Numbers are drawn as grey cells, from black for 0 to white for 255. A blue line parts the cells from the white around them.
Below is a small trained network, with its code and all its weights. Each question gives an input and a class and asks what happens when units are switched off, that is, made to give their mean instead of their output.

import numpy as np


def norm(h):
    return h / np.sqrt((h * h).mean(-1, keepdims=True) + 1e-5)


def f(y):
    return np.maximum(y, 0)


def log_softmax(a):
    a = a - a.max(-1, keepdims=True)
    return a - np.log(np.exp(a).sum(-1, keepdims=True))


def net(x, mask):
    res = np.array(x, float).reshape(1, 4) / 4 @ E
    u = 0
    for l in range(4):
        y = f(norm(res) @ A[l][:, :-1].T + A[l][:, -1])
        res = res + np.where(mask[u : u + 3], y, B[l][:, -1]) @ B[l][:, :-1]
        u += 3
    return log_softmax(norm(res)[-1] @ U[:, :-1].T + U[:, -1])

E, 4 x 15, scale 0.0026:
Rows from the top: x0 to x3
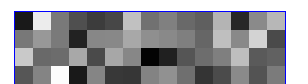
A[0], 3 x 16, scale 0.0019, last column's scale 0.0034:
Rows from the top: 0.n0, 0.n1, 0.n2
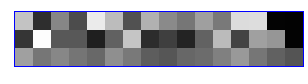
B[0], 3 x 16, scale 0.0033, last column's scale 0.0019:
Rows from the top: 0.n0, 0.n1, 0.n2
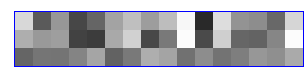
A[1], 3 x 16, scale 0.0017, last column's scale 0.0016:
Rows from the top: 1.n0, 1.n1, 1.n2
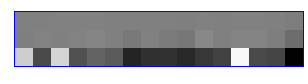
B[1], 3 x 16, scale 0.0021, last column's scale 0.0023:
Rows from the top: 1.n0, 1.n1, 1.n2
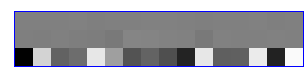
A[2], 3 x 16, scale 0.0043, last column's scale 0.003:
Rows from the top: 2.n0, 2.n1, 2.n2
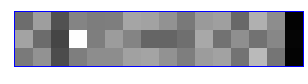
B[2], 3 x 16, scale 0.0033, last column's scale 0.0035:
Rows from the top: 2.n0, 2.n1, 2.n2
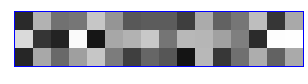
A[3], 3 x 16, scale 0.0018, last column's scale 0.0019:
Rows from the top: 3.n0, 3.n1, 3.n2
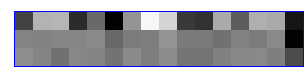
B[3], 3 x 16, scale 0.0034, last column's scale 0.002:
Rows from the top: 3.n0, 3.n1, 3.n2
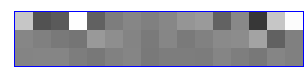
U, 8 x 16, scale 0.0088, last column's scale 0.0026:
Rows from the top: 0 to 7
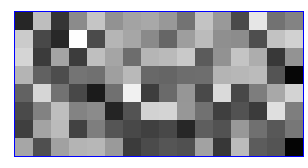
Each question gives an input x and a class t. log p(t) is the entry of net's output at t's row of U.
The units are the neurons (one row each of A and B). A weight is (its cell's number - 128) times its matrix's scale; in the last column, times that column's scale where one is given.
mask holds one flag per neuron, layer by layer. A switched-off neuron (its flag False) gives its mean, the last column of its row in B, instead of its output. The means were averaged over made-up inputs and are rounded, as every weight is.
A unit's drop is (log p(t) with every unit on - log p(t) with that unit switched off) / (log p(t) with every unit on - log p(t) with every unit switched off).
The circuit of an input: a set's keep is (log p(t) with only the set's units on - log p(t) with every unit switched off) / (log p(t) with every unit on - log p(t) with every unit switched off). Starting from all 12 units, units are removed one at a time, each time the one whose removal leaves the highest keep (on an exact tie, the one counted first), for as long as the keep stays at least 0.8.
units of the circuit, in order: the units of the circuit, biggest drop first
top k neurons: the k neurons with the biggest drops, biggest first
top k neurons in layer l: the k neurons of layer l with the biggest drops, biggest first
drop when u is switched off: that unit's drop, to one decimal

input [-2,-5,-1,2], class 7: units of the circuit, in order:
(2.n1)
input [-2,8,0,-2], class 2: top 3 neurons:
(0.n0; 1.n2; 2.n1)
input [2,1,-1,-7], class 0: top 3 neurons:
(2.n0; 2.n2; 3.n0)
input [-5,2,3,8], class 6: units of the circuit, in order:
(1.n2; 2.n1)
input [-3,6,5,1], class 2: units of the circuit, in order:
(0.n0; 2.n1)
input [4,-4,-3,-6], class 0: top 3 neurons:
(2.n0; 2.n2; 3.n0)
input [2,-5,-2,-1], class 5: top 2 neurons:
(3.n0; 2.n1)
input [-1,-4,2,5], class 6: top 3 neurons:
(2.n1; 1.n2; 3.n0)
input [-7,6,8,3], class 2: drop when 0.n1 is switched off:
-0.1
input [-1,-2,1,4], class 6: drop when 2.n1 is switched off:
0.2
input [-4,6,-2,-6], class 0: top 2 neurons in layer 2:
(2.n2; 2.n1)
